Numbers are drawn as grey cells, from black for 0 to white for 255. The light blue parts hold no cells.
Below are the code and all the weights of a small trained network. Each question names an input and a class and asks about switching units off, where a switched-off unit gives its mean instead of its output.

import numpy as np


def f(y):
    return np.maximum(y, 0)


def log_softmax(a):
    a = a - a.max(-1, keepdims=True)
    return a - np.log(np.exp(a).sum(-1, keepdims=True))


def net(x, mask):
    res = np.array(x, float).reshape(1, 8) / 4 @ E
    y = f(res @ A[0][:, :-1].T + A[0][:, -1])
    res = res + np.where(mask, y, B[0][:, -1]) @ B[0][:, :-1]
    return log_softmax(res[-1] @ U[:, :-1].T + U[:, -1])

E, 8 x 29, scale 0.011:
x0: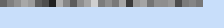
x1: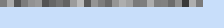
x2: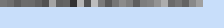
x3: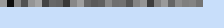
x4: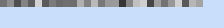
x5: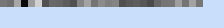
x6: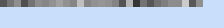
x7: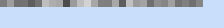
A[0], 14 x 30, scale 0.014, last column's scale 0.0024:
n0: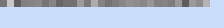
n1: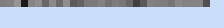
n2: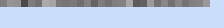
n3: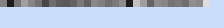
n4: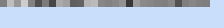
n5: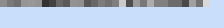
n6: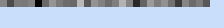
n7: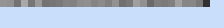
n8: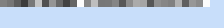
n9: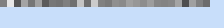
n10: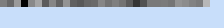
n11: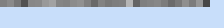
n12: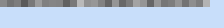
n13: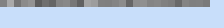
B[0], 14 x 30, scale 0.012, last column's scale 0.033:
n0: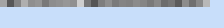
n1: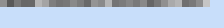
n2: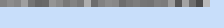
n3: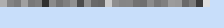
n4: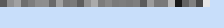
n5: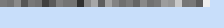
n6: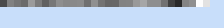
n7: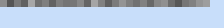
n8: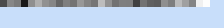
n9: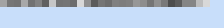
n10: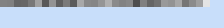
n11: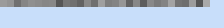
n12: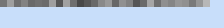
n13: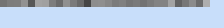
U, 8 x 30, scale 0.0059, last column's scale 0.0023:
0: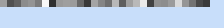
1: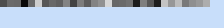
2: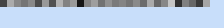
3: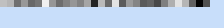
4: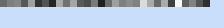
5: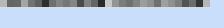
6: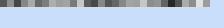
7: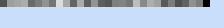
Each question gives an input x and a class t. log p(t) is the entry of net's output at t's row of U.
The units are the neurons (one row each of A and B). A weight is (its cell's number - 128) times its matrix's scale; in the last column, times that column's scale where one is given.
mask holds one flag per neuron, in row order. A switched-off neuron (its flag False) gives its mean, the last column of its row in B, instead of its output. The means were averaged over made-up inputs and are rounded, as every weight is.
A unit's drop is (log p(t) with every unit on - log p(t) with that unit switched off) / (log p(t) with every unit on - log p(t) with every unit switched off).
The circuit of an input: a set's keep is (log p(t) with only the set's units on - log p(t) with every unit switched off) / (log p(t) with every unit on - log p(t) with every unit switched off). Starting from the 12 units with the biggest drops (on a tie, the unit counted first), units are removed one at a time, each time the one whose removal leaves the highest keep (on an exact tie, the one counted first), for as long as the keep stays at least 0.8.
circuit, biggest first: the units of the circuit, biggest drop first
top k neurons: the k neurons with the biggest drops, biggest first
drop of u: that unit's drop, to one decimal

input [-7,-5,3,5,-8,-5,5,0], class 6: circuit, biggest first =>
[n6]
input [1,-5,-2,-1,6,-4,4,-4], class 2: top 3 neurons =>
[n8 n10 n9]
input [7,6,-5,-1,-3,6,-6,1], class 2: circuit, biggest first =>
[n4 n8]
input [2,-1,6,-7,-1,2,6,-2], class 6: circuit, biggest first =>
[n5 n8 n6]
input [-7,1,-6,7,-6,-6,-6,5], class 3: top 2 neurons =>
[n4 n6]
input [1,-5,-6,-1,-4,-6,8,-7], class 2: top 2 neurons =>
[n9 n8]
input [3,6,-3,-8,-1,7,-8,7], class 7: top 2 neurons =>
[n9 n4]
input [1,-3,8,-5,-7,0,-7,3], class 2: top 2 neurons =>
[n4 n9]
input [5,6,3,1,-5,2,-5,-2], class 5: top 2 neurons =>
[n8 n3]
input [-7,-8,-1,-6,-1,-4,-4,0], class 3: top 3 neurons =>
[n6 n4 n5]
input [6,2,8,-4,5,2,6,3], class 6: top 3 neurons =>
[n9 n5 n0]
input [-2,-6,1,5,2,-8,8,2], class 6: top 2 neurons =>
[n5 n10]
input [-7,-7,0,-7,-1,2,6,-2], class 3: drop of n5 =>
0.2
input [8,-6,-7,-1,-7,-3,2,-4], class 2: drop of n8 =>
0.0
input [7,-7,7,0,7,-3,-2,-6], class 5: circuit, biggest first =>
[n3]
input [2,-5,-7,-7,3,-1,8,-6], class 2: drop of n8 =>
0.1
